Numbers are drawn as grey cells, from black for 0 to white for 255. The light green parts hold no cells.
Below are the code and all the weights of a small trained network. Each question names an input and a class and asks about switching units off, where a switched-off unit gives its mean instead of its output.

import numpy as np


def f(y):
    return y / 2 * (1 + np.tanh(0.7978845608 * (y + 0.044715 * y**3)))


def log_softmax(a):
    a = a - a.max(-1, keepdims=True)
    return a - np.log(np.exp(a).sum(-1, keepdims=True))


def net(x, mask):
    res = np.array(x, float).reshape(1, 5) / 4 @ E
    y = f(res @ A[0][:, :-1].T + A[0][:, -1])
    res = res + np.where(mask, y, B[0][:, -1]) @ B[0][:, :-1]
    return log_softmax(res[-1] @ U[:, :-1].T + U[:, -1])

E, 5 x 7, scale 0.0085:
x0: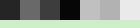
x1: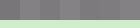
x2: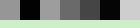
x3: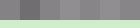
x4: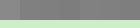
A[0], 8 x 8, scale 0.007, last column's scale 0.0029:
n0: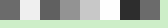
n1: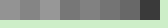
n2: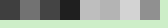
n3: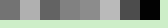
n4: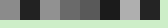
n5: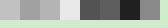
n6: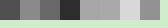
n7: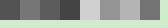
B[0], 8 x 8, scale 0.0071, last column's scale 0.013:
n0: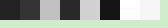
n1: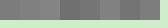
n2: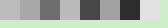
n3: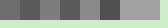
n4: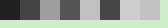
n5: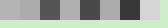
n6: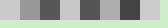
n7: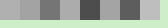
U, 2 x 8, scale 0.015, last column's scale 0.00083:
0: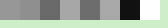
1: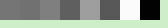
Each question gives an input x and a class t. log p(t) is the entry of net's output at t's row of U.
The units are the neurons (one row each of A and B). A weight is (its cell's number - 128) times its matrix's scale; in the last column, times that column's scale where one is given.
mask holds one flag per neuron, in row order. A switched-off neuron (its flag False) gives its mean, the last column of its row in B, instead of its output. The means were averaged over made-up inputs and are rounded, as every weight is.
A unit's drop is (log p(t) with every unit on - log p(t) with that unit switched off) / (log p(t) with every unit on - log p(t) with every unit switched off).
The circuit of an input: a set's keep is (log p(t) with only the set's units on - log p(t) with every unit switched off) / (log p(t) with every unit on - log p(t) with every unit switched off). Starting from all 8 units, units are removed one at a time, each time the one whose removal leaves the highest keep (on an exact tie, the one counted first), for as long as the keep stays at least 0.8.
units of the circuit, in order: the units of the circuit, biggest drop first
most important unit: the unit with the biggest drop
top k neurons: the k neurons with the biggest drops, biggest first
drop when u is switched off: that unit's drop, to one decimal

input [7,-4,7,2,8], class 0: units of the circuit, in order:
n0, n2
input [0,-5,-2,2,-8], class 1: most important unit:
n2
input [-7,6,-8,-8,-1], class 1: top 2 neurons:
n0, n2
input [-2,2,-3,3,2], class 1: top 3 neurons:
n2, n6, n7
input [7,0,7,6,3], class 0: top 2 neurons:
n0, n2
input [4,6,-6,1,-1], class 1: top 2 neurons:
n0, n5
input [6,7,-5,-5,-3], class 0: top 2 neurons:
n2, n6
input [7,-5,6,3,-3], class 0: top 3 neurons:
n0, n2, n6
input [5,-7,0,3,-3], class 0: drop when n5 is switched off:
0.0
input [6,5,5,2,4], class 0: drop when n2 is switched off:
0.2
